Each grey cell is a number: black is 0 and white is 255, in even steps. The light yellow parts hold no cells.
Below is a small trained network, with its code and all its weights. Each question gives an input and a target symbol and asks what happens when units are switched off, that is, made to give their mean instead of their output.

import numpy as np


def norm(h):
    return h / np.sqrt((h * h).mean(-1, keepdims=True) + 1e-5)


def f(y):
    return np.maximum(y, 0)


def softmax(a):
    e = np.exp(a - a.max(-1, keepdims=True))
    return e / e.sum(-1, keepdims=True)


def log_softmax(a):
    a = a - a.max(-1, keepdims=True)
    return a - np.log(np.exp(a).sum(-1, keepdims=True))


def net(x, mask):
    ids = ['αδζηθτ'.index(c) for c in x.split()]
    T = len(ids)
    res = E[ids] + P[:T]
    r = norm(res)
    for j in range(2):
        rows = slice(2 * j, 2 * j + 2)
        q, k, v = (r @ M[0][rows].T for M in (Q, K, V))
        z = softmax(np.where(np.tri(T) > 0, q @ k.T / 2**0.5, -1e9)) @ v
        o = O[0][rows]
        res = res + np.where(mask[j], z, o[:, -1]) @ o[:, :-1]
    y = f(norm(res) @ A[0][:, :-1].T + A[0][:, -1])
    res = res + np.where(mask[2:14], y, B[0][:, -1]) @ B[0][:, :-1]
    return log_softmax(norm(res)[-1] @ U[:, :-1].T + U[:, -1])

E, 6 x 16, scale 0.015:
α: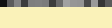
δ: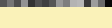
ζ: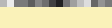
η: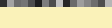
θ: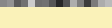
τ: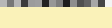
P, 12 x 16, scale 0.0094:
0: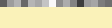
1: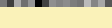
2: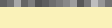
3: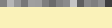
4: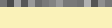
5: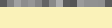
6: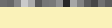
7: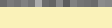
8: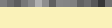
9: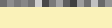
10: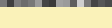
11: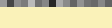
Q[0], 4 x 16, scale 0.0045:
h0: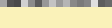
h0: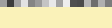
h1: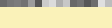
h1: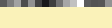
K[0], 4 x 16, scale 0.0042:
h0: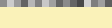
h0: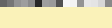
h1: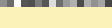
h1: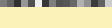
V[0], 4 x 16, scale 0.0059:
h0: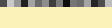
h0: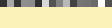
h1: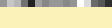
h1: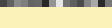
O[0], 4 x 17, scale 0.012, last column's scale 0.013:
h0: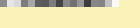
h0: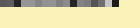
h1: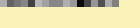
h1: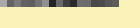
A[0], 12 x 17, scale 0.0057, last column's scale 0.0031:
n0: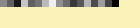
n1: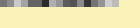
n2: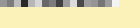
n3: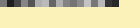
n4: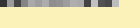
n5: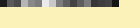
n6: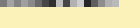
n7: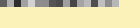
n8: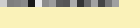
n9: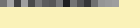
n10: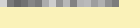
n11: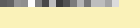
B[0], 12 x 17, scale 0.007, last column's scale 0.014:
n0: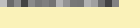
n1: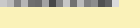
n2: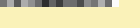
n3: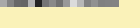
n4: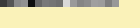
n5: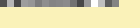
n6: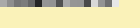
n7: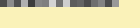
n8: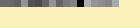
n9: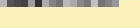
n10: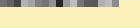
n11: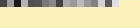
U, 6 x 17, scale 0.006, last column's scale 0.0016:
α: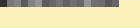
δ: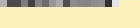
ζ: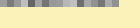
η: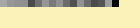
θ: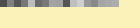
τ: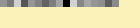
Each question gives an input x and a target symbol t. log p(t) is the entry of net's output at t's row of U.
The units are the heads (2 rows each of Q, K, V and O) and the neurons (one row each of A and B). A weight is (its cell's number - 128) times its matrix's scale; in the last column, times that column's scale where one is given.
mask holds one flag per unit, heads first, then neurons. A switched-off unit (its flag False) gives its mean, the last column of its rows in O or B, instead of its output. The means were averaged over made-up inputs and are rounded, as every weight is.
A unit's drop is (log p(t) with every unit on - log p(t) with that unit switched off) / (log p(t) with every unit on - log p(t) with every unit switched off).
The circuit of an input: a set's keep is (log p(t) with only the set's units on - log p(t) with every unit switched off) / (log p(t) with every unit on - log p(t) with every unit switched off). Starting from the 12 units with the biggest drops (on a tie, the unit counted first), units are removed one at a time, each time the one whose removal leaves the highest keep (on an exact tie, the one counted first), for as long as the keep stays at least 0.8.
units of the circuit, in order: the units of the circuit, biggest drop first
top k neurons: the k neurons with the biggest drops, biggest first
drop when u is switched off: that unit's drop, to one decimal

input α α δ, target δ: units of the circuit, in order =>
h0, h1
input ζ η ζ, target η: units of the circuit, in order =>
h0, h1
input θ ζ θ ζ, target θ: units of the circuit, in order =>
h1, h0
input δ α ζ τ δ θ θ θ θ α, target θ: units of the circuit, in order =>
h1
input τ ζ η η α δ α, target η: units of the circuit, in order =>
h1, h0
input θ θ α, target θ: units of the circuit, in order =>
h1, h0
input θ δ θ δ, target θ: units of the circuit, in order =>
h1, h0
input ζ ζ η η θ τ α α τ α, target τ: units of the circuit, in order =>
h0, h1
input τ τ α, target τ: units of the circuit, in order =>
h0, h1, n11
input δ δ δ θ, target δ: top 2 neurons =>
n7, n0
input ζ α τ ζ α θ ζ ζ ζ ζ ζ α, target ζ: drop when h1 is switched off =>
1.0
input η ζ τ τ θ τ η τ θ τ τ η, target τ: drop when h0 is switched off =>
0.7
